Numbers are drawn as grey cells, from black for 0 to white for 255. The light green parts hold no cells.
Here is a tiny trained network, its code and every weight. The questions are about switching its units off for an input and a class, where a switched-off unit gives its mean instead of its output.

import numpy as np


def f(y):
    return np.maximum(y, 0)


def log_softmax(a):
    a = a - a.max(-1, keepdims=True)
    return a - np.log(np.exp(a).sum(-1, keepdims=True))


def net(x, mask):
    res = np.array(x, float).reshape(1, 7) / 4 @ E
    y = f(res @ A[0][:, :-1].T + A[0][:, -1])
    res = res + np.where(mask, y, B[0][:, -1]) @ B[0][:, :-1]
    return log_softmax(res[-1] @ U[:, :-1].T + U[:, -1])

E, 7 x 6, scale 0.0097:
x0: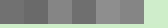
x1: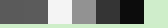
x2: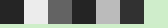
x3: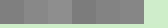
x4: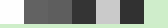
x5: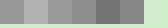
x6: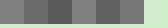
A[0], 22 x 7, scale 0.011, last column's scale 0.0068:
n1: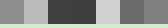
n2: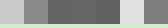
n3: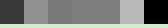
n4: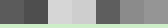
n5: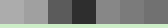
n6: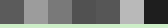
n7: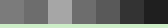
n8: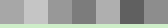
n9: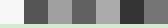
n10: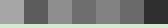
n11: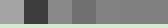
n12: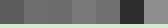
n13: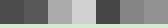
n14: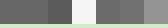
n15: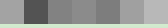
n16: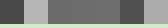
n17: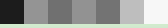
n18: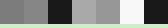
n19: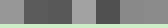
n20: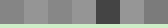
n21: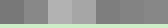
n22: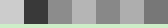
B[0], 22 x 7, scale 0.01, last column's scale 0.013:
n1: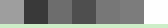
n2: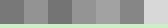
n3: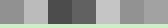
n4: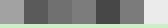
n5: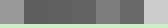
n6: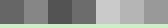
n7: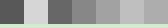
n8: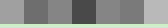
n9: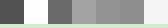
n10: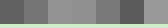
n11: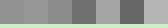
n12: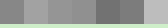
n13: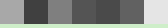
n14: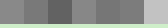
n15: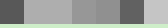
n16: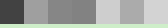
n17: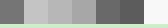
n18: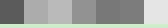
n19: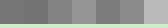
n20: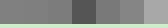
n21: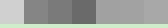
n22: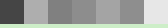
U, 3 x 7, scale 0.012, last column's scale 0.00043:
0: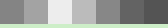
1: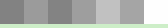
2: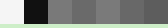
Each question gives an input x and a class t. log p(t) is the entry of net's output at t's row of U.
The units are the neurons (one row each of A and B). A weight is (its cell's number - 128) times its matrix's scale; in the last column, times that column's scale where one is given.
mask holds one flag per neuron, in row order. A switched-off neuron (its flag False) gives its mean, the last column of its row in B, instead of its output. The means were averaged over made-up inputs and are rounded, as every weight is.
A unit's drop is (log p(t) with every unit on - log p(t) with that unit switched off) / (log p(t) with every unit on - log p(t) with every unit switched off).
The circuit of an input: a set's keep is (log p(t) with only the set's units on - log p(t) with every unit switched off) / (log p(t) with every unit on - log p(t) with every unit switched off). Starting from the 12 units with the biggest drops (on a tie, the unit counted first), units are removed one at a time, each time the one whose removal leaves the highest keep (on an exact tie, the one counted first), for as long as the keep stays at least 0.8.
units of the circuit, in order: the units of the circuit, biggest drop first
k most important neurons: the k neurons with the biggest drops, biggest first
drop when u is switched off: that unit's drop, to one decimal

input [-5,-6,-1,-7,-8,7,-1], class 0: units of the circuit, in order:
(n17)
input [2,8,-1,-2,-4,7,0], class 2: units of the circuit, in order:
(n13 n4)
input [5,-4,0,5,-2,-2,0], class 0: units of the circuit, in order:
(n17 n18 n16)
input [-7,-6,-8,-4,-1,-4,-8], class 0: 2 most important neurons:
(n18 n15)
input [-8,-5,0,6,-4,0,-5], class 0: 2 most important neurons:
(n17 n18)
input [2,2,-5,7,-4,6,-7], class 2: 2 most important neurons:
(n13 n4)
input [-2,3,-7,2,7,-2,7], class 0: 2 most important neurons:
(n15 n10)
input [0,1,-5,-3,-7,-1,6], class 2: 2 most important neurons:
(n13 n4)
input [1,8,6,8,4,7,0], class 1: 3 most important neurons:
(n7 n17 n16)
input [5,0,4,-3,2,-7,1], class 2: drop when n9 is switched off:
0.2
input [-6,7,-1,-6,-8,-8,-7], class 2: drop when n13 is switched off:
0.4
